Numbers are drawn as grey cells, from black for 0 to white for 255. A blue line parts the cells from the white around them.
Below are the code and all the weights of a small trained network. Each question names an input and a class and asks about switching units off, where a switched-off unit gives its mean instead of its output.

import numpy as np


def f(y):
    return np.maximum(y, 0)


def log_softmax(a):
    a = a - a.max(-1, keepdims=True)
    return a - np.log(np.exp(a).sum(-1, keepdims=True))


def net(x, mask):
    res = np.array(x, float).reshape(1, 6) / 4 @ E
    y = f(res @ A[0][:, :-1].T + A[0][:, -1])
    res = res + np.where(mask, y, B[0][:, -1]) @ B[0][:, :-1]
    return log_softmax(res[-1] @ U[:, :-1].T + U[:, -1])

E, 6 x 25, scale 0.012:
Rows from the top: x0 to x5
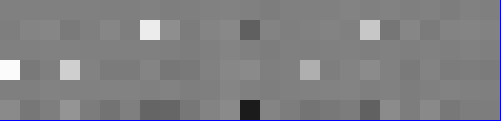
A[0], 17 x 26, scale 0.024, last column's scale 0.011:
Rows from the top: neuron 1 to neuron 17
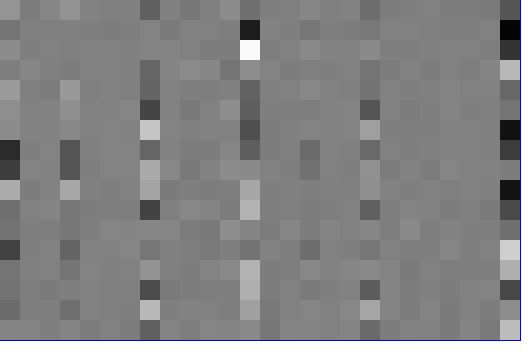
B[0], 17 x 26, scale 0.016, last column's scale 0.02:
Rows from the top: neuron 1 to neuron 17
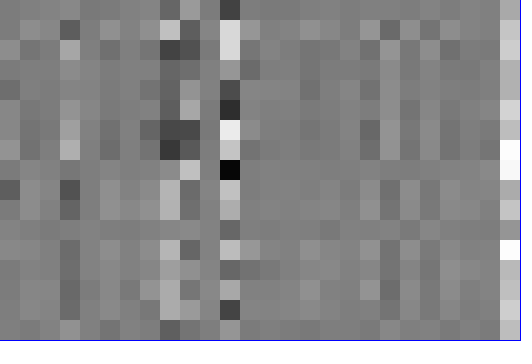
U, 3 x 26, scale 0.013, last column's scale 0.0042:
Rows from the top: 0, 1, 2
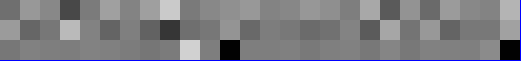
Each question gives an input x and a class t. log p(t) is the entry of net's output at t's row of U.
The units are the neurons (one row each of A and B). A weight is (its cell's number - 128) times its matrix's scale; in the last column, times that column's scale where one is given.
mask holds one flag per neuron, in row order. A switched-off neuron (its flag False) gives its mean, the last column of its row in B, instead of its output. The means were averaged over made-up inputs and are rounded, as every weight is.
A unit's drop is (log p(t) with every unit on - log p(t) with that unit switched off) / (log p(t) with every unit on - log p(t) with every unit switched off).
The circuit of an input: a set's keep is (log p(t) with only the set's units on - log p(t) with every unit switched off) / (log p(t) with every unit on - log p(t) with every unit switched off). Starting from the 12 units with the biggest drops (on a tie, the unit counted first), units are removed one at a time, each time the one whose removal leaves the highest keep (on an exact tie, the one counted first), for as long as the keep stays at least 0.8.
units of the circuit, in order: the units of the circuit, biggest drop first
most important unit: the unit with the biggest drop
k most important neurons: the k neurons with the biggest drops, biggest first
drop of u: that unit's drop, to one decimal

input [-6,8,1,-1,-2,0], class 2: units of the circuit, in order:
[neuron 9; neuron 13]
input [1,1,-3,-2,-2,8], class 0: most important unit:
neuron 2
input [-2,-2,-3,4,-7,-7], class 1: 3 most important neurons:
[neuron 3; neuron 13; neuron 2]
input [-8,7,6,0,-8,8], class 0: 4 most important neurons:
[neuron 2; neuron 8; neuron 3; neuron 6]
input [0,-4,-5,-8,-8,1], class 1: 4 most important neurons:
[neuron 8; neuron 2; neuron 16; neuron 10]
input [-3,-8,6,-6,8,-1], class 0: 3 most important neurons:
[neuron 11; neuron 15; neuron 13]
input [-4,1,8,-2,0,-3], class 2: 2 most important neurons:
[neuron 2; neuron 11]
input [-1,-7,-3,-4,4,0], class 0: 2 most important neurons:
[neuron 11; neuron 15]
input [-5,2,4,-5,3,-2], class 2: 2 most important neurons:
[neuron 9; neuron 2]
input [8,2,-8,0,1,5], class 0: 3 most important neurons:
[neuron 8; neuron 3; neuron 2]
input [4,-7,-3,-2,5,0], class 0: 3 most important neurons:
[neuron 11; neuron 15; neuron 3]
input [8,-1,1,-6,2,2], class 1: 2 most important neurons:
[neuron 8; neuron 16]
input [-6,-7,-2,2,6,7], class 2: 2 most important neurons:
[neuron 6; neuron 8]
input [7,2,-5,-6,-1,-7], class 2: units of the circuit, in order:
[neuron 9]
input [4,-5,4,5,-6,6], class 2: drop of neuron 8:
0.1
